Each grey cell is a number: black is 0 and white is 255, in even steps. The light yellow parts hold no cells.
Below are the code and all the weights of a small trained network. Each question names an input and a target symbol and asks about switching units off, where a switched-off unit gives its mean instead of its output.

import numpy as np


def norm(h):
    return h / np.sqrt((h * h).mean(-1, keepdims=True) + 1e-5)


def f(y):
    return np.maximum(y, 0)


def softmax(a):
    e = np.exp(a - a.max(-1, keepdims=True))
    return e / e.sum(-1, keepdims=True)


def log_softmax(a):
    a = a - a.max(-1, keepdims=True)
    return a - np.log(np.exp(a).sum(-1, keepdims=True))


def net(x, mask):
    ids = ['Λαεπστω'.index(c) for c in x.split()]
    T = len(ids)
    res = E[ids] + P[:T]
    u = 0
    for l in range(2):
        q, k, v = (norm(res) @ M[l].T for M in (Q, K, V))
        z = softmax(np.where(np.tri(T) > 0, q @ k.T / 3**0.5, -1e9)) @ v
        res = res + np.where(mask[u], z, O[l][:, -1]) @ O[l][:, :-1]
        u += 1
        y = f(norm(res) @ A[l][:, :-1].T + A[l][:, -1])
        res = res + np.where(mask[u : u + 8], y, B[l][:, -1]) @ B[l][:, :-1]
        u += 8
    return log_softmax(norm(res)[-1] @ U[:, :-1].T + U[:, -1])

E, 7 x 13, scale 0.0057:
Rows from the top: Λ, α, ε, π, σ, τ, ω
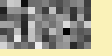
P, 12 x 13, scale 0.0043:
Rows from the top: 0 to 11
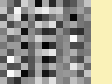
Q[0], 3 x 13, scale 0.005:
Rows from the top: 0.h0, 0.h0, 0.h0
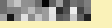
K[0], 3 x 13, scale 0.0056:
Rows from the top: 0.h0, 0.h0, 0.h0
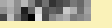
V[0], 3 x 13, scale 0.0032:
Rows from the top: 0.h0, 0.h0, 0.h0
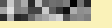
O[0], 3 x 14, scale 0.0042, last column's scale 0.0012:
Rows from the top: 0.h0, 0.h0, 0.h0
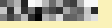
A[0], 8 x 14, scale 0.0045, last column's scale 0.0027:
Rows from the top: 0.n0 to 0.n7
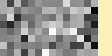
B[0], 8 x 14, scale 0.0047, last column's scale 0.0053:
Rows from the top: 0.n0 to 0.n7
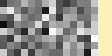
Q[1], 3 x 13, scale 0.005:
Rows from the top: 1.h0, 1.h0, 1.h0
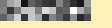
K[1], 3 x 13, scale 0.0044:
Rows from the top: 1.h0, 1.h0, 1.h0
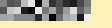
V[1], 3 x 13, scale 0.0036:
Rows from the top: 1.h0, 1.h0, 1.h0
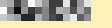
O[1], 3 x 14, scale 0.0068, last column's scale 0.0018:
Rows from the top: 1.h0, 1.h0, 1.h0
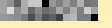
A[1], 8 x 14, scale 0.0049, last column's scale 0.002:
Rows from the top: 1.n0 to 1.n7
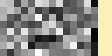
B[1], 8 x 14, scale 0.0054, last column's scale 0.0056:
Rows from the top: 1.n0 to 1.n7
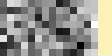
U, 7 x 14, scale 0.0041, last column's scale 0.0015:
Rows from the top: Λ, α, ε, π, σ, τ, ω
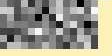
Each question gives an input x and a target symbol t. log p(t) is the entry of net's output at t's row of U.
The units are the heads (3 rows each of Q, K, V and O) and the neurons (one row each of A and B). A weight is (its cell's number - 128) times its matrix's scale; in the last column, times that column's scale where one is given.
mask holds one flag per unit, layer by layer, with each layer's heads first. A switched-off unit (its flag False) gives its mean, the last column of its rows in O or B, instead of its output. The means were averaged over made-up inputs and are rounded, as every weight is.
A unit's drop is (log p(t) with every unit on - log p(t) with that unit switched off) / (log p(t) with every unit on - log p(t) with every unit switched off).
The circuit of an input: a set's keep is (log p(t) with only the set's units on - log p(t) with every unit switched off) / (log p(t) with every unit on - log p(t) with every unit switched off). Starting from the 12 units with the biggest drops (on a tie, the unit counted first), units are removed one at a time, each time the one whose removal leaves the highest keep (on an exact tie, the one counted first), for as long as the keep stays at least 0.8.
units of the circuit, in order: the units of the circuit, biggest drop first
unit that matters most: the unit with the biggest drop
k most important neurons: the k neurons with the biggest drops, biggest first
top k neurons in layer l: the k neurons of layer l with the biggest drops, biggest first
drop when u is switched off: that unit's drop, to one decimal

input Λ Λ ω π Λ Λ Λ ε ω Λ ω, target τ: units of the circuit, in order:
0.h0, 1.n1
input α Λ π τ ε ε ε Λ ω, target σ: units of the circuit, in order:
1.h0
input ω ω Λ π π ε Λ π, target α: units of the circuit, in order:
0.n4, 0.h0
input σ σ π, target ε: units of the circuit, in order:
1.h0, 0.h0, 0.n5, 1.n3
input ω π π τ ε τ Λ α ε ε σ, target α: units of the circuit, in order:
1.h0, 0.h0
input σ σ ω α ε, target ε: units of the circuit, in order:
0.h0, 1.h0, 0.n5, 1.n3
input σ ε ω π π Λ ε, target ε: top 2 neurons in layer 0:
0.n5, 0.n3
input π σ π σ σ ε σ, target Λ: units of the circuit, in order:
0.h0, 1.h0, 1.n6
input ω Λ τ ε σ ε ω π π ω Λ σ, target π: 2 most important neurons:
1.n2, 0.n7
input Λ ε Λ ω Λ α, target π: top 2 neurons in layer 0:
0.n5, 0.n4
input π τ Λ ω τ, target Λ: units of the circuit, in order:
0.h0, 1.n6, 1.h0
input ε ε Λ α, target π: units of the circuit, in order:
1.h0, 1.n3, 0.n0
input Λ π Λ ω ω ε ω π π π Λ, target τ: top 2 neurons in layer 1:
1.n1, 1.n5
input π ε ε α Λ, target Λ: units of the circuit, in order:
1.n6, 0.h0, 1.h0
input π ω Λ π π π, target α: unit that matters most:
0.n4
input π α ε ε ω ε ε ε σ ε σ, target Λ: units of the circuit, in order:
0.h0, 1.n6, 1.h0
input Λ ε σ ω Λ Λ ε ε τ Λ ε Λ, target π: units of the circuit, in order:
1.h0, 1.n3
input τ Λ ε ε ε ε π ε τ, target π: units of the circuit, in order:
0.h0, 1.h0
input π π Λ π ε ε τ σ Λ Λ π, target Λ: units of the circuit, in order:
0.h0, 1.n6
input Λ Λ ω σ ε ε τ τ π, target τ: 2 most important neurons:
1.n5, 1.n1
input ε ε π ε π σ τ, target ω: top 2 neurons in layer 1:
1.n4, 1.n3
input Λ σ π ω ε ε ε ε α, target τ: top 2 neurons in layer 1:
1.n5, 1.n1
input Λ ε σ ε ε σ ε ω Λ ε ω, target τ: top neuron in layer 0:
0.n6
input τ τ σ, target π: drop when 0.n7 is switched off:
-0.1
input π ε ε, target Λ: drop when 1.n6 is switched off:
0.3
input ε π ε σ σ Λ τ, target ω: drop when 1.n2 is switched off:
0.0
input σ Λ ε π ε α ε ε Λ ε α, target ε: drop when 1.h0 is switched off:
0.7
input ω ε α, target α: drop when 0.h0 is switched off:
0.1
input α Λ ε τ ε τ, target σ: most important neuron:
1.n7
